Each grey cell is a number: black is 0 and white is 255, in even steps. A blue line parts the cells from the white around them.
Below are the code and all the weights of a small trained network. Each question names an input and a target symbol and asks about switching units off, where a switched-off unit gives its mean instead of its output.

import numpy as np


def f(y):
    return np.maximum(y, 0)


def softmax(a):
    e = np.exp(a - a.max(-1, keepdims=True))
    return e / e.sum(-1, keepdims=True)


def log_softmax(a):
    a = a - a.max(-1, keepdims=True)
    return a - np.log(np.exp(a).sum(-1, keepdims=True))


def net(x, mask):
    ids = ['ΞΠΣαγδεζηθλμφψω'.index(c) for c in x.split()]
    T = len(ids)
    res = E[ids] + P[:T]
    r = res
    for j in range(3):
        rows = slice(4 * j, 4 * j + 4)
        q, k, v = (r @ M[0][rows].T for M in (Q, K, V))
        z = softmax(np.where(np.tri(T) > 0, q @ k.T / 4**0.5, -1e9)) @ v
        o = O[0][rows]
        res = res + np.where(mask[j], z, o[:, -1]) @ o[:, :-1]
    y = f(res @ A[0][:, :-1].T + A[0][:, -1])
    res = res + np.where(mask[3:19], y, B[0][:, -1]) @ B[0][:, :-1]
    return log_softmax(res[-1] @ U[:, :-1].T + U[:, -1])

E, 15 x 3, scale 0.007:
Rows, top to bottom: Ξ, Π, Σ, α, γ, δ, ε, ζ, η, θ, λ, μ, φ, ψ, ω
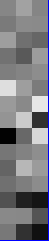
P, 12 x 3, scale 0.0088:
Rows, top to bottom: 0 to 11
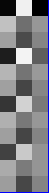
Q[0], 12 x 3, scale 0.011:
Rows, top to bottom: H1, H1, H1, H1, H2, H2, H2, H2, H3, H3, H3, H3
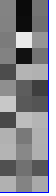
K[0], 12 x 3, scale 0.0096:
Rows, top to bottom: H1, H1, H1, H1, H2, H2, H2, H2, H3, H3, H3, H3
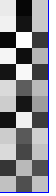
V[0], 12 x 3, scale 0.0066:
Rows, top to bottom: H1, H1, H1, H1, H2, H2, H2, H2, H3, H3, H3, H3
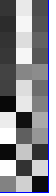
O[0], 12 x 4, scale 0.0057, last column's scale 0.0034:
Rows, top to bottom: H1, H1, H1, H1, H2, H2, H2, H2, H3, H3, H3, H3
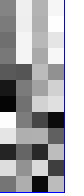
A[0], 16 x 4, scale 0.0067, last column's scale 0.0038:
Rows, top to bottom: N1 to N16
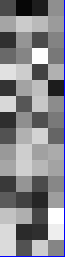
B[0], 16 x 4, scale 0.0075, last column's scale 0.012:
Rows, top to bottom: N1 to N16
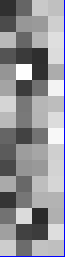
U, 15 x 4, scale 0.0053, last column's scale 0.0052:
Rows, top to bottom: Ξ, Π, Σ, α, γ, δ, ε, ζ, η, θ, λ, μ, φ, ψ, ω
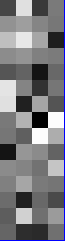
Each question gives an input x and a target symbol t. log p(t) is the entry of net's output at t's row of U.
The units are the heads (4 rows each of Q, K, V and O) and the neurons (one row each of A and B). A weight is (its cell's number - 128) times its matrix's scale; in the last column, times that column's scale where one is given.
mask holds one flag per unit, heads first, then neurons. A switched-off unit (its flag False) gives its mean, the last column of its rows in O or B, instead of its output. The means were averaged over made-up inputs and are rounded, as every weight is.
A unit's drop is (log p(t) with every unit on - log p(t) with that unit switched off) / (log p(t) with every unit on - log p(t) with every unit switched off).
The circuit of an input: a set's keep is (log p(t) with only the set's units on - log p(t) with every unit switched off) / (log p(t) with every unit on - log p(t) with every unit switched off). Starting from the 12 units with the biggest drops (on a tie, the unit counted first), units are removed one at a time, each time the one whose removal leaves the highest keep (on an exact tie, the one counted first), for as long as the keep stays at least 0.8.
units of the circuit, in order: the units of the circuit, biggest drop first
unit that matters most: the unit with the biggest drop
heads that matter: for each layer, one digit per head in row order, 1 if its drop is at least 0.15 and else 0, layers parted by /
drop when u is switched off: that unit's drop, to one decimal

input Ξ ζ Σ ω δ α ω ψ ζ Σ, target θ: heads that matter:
110
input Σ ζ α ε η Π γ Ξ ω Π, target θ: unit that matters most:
H1
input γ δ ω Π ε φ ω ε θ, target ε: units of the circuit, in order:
H1, H2
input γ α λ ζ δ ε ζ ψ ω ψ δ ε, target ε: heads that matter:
101
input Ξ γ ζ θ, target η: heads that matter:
011
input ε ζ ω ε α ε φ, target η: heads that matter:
001
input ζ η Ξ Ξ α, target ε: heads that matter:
111
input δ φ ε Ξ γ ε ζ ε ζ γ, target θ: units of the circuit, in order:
H1, N4, H2
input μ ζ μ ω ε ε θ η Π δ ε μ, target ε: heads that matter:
111
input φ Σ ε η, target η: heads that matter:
011
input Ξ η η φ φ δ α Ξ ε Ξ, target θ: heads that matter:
100
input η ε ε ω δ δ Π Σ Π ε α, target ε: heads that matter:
101
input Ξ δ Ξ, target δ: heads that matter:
111
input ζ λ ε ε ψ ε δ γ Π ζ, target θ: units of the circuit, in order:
H2
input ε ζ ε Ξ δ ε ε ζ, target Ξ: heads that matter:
100
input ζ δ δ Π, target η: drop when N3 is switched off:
0.5
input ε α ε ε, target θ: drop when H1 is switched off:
0.7
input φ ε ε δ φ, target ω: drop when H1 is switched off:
1.2
